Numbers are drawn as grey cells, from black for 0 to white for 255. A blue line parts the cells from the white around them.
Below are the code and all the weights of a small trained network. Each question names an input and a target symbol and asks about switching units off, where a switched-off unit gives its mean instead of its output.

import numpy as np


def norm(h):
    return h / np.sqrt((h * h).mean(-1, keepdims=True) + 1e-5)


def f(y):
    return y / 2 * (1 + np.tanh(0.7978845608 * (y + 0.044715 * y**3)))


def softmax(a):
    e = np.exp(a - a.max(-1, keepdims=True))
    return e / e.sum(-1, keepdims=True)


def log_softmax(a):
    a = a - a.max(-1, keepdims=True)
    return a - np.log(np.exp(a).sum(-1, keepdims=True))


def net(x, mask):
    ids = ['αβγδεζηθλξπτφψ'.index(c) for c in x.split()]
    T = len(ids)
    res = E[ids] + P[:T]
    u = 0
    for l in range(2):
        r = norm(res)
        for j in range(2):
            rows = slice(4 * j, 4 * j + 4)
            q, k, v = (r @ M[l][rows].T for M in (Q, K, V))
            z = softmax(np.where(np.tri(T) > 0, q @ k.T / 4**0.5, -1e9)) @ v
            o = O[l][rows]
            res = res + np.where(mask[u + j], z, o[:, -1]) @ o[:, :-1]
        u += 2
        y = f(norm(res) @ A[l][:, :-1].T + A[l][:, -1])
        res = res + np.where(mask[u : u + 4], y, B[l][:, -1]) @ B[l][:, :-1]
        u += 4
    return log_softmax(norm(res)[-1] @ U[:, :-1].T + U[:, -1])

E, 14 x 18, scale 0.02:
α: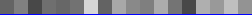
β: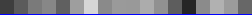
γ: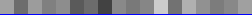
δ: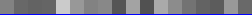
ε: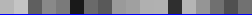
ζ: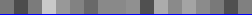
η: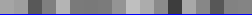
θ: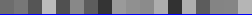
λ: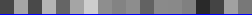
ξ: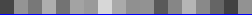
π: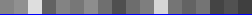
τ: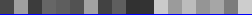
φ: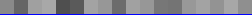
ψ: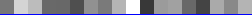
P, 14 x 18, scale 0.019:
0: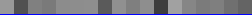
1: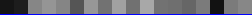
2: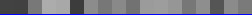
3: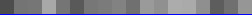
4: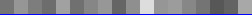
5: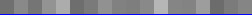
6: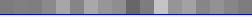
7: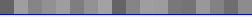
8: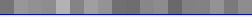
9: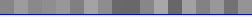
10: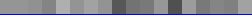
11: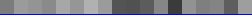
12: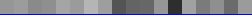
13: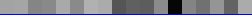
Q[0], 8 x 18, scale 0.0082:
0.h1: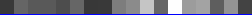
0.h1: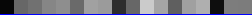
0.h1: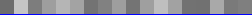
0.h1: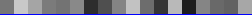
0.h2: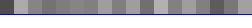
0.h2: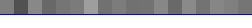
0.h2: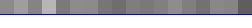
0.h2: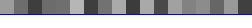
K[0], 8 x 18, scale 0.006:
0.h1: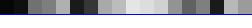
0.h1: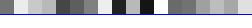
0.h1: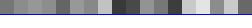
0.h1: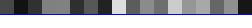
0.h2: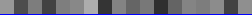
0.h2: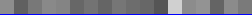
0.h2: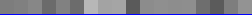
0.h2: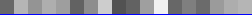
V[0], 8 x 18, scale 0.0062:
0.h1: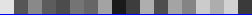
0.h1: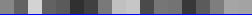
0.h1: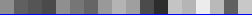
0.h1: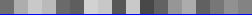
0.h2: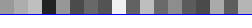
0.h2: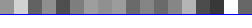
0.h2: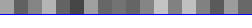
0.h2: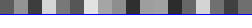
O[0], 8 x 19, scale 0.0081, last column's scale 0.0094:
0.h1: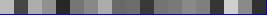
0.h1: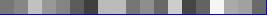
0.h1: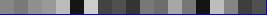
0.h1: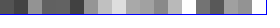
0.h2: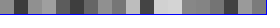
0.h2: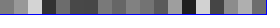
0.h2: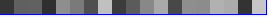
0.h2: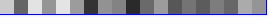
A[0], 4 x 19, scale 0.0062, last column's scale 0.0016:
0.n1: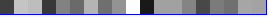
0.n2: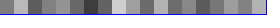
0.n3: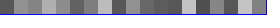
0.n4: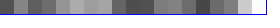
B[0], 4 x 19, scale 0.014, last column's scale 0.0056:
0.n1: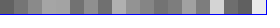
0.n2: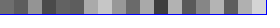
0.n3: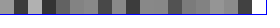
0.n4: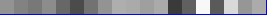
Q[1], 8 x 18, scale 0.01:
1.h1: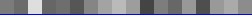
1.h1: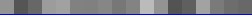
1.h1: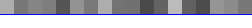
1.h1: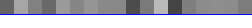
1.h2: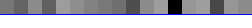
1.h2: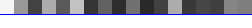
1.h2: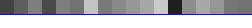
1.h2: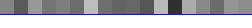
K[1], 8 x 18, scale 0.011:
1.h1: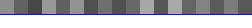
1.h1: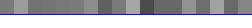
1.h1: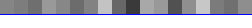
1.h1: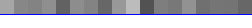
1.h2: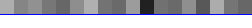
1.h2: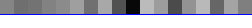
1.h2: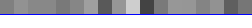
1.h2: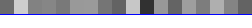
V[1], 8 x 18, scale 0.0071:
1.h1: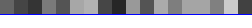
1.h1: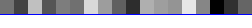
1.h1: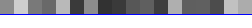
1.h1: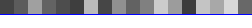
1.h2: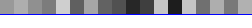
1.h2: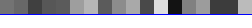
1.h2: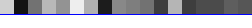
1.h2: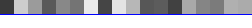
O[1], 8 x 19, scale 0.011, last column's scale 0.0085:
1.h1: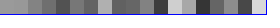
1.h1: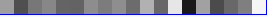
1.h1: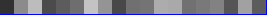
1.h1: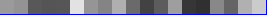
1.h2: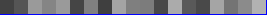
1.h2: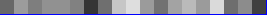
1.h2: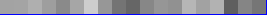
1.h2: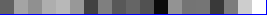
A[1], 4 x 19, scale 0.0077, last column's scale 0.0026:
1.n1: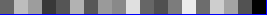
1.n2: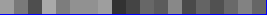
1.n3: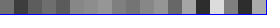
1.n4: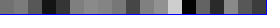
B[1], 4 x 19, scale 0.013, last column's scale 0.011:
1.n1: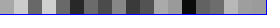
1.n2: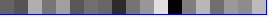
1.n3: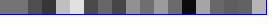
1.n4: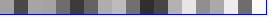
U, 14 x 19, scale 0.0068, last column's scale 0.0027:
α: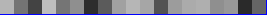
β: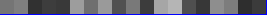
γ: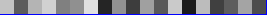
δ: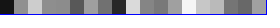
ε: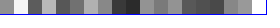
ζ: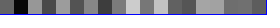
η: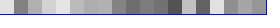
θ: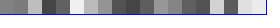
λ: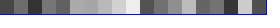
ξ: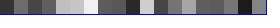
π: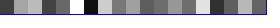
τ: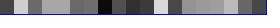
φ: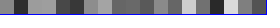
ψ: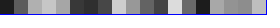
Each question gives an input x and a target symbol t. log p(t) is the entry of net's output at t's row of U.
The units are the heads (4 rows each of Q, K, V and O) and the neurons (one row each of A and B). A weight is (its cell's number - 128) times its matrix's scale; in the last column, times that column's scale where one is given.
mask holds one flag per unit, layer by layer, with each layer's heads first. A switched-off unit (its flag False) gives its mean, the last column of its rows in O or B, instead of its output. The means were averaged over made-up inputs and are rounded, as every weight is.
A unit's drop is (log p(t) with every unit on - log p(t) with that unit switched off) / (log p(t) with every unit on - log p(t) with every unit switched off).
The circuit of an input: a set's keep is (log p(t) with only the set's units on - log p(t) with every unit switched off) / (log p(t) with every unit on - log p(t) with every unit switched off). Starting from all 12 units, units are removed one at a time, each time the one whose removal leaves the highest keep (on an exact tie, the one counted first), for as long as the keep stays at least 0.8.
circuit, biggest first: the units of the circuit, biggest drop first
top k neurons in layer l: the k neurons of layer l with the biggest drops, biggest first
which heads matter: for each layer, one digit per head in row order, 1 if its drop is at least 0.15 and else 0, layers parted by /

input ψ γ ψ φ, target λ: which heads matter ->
01 / 11
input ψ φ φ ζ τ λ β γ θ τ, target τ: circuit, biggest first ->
[1.h1]
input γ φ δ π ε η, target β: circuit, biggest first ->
[0.h2 0.h1 1.h1]
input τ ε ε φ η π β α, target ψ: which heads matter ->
00 / 01
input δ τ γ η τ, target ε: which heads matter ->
01 / 11
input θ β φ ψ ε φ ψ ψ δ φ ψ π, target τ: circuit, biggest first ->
[1.h1 1.n1 0.h1]
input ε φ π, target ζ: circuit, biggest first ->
[1.h2 0.h1 0.h2]
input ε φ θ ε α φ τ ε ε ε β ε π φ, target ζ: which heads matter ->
00 / 01
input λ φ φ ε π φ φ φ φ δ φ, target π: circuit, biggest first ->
[1.h2 0.h2]
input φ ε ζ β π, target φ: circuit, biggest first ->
[1.n4 1.h2]
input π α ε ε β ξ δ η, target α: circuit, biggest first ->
[0.h2 1.h1 1.h2]
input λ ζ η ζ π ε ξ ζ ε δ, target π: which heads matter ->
01 / 00
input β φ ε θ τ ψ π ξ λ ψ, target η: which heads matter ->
11 / 10
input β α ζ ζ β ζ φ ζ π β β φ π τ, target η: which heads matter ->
01 / 01
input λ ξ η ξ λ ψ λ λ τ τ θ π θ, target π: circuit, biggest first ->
[0.h1]
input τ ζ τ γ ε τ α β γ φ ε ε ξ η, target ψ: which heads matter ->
00 / 11
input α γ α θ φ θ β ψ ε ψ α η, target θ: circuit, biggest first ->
[1.h1 0.h1]
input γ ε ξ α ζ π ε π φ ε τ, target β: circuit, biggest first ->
[0.h2 1.h1 1.n3]
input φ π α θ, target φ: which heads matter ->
00 / 01
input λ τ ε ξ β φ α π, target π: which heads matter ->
01 / 01
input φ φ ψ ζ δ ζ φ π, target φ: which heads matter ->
10 / 00
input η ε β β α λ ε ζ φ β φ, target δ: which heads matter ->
10 / 11
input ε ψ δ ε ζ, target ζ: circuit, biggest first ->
[1.h1 0.h2 0.h1]
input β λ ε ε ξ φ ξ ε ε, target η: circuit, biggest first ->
[0.h2 1.h2]
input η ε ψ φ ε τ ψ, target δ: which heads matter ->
10 / 10
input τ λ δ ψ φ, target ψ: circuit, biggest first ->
[0.h1]
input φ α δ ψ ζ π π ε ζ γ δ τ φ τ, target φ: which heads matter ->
10 / 00
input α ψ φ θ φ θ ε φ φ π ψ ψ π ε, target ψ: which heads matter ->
10 / 01
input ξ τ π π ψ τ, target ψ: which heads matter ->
10 / 01
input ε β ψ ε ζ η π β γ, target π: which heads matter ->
10 / 10
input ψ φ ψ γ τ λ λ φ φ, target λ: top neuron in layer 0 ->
[0.n1]
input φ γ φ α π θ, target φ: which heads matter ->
00 / 01
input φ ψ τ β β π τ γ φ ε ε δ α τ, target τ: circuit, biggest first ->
[1.h1 0.h1]
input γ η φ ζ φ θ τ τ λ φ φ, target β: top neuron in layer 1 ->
[1.n3]
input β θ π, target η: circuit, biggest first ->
[1.h2 0.h2]
